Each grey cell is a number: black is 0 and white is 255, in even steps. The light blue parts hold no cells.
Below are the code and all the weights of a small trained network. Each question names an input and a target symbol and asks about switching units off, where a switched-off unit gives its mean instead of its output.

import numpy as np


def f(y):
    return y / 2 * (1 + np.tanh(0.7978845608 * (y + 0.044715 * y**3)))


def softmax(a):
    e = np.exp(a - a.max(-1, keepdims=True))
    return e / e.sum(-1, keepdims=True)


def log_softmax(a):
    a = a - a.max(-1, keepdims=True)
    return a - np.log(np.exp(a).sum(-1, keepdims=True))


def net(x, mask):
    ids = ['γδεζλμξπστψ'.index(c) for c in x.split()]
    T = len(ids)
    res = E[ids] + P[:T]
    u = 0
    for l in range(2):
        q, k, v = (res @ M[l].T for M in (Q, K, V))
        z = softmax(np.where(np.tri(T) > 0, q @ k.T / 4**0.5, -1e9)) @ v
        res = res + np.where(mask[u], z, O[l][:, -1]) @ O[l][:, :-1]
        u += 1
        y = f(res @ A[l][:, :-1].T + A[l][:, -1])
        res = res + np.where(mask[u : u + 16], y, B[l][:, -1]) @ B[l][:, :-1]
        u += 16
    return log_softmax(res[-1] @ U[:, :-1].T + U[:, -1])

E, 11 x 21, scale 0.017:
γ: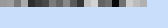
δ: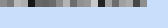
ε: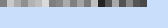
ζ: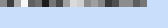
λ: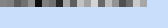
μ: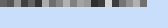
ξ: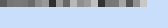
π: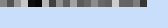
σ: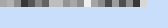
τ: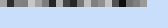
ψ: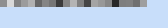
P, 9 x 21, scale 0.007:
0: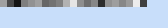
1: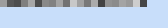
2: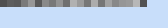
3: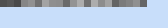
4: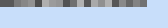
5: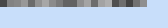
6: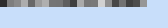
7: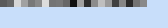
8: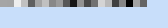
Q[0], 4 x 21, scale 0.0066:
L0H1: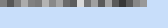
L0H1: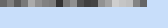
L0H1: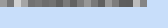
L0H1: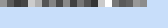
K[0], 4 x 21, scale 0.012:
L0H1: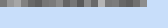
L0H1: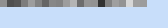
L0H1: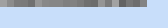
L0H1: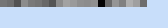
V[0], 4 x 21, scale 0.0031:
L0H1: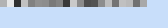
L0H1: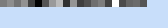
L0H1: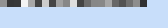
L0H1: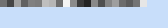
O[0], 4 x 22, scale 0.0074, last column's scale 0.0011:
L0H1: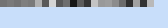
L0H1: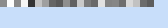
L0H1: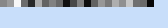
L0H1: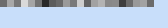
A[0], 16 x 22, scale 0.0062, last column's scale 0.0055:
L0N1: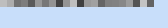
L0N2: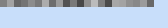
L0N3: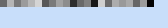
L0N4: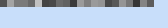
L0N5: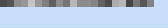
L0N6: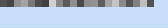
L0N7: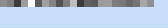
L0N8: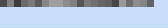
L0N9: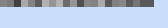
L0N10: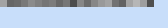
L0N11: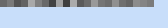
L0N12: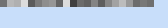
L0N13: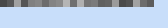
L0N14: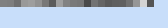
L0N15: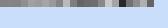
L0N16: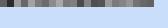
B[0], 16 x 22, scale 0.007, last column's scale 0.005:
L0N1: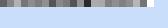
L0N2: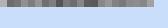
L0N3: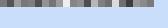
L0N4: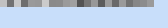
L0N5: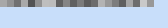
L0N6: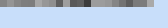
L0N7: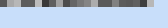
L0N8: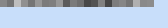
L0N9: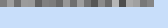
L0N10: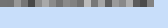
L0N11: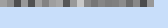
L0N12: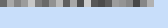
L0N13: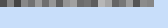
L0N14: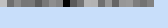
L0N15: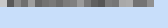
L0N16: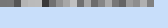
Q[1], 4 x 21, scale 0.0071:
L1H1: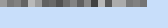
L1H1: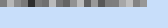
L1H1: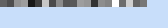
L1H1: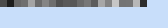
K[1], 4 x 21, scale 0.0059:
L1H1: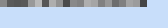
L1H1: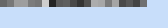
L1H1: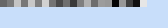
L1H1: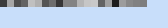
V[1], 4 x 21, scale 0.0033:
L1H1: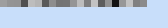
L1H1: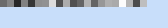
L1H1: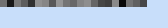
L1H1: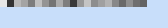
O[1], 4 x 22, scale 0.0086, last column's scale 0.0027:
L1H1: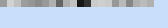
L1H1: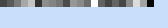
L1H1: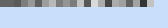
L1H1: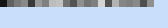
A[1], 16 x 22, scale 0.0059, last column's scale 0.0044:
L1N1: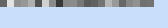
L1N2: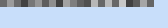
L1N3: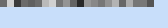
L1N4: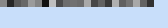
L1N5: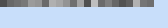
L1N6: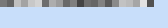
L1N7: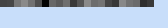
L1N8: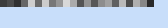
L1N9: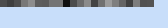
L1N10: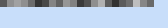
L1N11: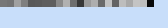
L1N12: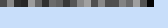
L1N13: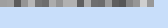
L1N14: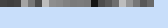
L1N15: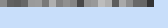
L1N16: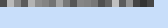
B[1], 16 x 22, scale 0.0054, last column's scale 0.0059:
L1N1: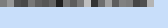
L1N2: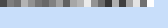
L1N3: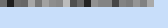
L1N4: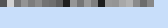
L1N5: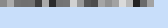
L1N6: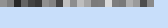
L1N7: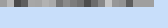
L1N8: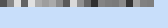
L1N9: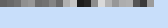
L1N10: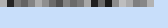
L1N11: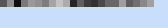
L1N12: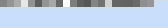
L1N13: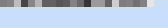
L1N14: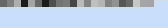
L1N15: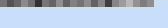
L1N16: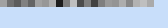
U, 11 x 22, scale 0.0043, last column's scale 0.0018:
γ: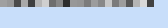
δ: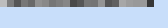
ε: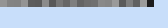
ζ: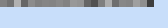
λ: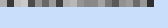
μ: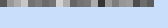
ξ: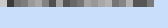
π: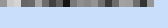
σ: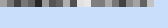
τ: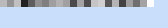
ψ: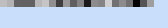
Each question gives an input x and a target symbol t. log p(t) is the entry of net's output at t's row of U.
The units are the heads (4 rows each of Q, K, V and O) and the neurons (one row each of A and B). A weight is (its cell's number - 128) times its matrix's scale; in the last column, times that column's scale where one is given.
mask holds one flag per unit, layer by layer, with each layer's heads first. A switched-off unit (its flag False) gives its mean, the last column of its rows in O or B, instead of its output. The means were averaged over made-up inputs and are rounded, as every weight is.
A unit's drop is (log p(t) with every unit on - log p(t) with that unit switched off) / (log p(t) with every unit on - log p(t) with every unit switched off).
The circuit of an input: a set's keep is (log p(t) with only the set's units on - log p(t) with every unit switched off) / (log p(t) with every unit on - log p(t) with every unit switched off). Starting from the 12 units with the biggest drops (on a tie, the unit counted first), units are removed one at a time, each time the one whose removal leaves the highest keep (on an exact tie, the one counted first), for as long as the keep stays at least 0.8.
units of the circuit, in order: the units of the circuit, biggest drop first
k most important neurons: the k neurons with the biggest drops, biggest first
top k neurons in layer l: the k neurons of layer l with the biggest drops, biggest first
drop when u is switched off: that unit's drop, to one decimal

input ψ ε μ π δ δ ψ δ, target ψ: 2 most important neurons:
(L1N7; L1N9)
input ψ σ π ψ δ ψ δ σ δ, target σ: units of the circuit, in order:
(L1H1; L0H1)
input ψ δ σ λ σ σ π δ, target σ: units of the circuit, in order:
(L1H1)
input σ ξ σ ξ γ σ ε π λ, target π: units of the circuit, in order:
(L0H1; L0N12)
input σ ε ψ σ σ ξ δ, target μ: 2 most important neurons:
(L0N12; L1N11)
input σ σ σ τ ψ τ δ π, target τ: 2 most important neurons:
(L1N14; L0N7)
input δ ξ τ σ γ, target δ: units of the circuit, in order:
(L1N11; L1N10; L1H1)
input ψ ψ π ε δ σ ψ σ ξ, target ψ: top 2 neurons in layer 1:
(L1N9; L1N2)
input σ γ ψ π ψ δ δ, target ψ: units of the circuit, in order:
(L1H1; L0H1; L1N7)
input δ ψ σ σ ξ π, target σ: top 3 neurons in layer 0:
(L0N9; L0N7; L0N1)
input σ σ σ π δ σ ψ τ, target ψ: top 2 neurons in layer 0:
(L0N3; L0N4)
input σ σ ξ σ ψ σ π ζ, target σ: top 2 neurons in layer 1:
(L1N14; L1N13)
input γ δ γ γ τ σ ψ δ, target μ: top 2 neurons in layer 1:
(L1N2; L1N11)
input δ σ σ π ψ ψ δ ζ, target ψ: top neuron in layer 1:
(L1N7)
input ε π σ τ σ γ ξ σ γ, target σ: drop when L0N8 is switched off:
-0.1
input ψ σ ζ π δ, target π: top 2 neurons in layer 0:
(L0N12; L0N4)
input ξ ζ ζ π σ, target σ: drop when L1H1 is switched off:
1.1
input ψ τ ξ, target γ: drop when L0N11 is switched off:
0.2
